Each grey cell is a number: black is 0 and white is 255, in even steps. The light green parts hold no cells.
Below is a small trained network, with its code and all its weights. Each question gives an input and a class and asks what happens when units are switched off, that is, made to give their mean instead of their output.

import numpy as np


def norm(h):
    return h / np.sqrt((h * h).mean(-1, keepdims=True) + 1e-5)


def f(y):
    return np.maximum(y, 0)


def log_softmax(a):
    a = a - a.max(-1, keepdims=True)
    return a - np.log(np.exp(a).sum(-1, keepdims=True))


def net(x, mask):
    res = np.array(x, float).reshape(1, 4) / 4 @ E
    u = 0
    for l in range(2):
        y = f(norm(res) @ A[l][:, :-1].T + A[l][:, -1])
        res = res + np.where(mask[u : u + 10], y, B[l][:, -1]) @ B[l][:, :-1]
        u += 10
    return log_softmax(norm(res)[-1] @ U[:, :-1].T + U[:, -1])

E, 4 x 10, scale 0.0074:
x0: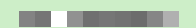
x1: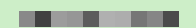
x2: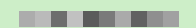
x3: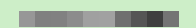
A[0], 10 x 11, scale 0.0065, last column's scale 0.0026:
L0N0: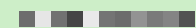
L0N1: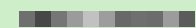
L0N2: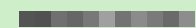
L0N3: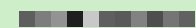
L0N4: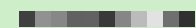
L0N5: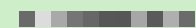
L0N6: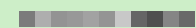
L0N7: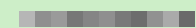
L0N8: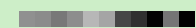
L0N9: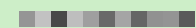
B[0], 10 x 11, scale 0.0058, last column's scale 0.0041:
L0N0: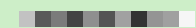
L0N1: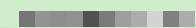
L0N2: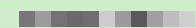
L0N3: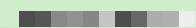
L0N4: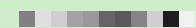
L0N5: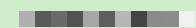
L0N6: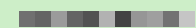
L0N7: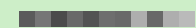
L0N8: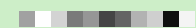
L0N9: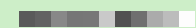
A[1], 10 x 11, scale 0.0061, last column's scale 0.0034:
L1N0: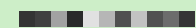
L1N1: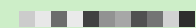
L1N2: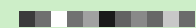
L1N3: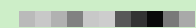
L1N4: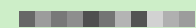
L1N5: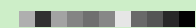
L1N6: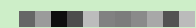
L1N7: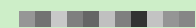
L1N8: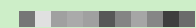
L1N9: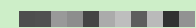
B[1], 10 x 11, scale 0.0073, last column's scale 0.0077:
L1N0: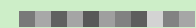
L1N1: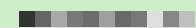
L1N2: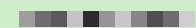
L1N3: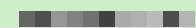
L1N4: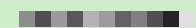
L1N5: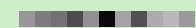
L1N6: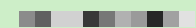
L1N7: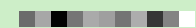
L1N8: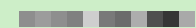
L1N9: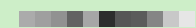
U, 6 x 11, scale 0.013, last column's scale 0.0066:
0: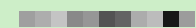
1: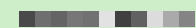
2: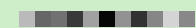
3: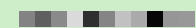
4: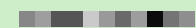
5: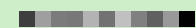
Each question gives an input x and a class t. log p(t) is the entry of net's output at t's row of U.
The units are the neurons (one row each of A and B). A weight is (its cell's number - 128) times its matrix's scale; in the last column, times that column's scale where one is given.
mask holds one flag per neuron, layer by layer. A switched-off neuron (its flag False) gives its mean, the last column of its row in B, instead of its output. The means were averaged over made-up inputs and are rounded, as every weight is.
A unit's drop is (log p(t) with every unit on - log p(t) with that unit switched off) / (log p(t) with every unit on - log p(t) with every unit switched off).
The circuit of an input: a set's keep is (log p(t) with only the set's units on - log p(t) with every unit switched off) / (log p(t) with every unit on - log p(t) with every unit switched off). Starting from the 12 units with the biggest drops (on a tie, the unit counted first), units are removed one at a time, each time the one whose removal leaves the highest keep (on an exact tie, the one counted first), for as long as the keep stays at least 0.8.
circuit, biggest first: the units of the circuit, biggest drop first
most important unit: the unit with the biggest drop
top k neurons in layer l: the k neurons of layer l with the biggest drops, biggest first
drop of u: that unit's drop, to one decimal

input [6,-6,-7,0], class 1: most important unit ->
L0N3
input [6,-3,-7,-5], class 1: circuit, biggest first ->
[L0N3 L1N0]
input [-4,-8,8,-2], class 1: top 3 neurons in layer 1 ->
[L1N1 L1N9 L1N5]
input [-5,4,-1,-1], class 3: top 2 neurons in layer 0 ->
[L0N0 L0N5]
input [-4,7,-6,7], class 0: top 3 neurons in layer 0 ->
[L0N8 L0N0 L0N5]
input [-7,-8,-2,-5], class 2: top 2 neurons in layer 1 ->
[L1N7 L1N2]
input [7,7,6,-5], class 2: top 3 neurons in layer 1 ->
[L1N9 L1N6 L1N5]
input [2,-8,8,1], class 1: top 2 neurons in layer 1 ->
[L1N1 L1N9]
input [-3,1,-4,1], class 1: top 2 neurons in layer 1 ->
[L1N0 L1N2]
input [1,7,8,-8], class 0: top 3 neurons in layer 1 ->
[L1N4 L1N9 L1N0]
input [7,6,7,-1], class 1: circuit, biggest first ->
[L1N1 L1N6]
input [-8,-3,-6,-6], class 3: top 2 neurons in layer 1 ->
[L1N6 L1N1]
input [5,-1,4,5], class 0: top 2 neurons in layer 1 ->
[L1N6 L1N3]
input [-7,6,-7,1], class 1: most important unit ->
L1N0
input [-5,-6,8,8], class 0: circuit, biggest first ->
[L0N8 L1N3]
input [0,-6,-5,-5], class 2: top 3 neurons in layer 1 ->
[L1N1 L1N8 L1N3]
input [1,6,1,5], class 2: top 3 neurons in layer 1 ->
[L1N5 L1N9 L1N4]
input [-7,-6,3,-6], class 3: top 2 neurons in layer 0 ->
[L0N8 L0N9]
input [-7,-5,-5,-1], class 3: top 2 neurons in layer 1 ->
[L1N6 L1N9]
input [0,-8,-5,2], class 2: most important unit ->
L0N0
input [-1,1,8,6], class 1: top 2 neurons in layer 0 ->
[L0N9 L0N4]
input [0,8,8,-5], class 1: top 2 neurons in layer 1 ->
[L1N1 L1N6]
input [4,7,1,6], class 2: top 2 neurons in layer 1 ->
[L1N5 L1N9]
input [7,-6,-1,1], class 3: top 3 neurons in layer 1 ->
[L1N2 L1N9 L1N5]
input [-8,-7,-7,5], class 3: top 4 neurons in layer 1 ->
[L1N6 L1N9 L1N1 L1N5]
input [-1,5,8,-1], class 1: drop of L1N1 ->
0.3
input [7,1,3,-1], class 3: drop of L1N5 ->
0.0
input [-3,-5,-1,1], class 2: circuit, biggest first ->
[L0N0]
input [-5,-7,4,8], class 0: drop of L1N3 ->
0.1
